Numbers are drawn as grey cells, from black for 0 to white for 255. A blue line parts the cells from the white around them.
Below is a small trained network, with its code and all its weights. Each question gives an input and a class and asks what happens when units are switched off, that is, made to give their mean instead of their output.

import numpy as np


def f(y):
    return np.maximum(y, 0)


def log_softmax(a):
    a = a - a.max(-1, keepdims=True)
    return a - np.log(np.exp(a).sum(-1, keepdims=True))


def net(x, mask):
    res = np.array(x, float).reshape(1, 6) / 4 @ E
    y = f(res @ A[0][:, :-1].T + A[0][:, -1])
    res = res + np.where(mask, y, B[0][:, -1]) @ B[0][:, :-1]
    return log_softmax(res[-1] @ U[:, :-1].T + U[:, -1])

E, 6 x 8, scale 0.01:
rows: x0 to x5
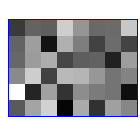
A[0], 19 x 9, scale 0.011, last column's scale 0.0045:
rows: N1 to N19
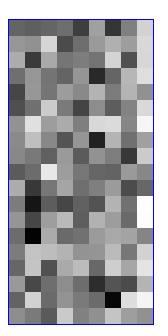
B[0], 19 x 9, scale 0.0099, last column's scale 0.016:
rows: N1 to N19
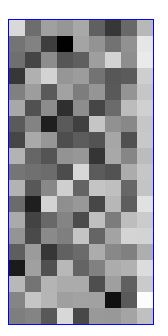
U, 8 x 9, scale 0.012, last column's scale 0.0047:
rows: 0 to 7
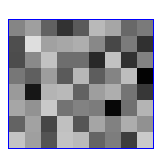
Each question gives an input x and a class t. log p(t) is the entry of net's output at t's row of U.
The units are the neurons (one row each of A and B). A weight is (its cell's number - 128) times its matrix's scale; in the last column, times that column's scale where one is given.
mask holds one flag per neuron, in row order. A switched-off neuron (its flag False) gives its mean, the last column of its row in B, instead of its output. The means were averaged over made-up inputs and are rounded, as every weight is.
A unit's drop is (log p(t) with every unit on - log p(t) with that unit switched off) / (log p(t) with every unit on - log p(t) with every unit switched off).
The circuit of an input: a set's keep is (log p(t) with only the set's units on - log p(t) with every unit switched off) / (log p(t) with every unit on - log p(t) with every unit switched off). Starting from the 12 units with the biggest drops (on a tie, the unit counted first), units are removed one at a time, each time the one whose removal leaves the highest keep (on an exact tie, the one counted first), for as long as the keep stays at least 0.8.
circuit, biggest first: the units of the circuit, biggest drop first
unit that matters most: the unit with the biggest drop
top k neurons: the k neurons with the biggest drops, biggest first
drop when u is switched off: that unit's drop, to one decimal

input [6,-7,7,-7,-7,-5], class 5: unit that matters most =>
N18
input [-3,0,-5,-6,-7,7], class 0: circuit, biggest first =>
(N15; N7)
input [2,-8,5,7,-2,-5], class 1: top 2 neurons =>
(N18; N3)
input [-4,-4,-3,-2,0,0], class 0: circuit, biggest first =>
(N2; N7)
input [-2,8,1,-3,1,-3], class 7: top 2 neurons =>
(N3; N9)
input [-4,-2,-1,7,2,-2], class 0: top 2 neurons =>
(N16; N5)
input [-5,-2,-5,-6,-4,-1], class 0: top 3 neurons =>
(N7; N2; N17)
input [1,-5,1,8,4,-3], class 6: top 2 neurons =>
(N12; N2)
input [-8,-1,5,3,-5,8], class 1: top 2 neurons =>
(N4; N18)
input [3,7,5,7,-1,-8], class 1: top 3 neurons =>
(N18; N16; N11)
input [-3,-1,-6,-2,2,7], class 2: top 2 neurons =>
(N12; N8)
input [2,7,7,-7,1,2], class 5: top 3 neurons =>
(N1; N3; N16)
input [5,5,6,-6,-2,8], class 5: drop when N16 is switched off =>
0.1
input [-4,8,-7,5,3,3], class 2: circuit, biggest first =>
(N8)
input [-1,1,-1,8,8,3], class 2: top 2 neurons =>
(N13; N8)
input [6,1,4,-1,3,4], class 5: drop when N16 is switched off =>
0.2
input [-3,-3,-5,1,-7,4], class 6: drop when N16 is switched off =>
0.1
